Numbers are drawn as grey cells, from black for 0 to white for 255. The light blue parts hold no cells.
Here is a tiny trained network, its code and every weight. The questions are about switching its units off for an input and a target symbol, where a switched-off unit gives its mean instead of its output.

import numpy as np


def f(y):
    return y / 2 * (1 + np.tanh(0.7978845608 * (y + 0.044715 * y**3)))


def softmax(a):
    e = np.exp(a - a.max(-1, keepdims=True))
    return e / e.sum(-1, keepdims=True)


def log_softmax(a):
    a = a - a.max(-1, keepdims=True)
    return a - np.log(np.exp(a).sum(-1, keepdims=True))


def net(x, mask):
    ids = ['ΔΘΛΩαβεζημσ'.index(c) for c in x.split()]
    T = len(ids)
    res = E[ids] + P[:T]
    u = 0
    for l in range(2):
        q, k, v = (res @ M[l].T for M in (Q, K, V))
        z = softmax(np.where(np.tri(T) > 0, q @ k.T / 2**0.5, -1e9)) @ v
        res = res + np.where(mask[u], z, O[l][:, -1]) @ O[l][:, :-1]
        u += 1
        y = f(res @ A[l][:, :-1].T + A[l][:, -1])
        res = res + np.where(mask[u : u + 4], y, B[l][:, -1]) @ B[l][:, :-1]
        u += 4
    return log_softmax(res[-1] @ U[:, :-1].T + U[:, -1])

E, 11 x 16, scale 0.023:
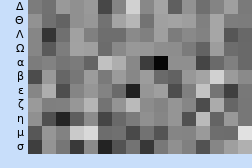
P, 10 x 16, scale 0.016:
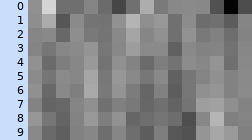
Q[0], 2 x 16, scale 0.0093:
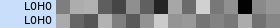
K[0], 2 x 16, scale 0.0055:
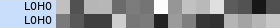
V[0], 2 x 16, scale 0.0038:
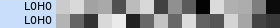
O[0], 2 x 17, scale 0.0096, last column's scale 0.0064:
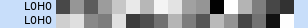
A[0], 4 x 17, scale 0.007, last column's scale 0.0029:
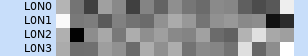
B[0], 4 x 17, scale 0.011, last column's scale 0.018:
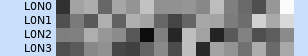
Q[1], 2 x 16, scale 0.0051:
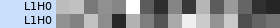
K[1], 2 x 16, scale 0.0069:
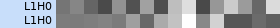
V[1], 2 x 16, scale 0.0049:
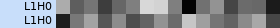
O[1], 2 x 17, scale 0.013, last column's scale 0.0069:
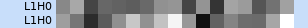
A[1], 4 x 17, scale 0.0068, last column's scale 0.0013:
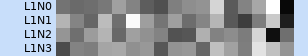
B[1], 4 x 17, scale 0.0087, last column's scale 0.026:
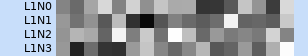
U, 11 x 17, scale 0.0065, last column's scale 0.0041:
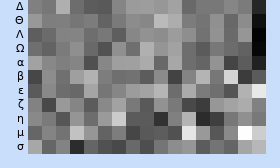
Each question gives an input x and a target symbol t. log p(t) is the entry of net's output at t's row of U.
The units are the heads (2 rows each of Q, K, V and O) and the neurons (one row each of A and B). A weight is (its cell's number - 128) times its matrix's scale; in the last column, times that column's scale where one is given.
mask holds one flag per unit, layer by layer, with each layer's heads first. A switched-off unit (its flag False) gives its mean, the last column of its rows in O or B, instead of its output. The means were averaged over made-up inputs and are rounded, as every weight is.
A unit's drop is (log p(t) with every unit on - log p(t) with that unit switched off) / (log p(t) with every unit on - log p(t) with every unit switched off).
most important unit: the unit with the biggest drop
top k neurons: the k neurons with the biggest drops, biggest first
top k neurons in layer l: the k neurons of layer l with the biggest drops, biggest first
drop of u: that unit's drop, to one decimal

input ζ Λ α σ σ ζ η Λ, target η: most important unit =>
L0H0
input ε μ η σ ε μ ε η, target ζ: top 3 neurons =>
L1N3, L0N1, L1N0
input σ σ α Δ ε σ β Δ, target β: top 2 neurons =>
L1N3, L0N0
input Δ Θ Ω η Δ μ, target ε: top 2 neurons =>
L0N1, L0N0
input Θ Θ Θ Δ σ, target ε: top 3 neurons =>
L0N1, L1N3, L0N0
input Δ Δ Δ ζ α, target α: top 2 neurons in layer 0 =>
L0N1, L0N0
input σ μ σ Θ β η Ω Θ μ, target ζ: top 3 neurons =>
L1N0, L1N3, L0N3
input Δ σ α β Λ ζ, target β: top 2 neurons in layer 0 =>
L0N3, L0N0
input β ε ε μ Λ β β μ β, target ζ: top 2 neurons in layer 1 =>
L1N3, L1N1
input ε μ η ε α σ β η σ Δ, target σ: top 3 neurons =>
L0N1, L1N0, L0N0
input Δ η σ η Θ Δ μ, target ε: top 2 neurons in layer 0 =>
L0N1, L0N0
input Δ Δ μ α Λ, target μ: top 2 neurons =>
L1N3, L1N0
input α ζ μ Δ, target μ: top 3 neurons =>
L1N3, L1N0, L0N0
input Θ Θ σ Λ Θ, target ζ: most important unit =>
L1N0
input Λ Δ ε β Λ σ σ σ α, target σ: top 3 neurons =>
L1N0, L0N1, L0N0
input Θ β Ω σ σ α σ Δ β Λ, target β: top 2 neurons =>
L1N3, L0N3
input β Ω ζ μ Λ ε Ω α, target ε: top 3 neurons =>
L1N2, L1N3, L1N0
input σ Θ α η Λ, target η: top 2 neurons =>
L0N1, L1N1
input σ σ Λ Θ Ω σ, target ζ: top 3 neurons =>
L1N0, L1N1, L0N0
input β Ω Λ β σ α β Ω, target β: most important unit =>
L1N3
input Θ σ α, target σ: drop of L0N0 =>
0.2
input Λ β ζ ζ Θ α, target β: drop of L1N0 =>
-0.1
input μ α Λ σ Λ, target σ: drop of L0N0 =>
0.0
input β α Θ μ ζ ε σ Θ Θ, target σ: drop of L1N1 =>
-0.1
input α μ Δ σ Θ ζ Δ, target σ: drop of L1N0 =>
0.2
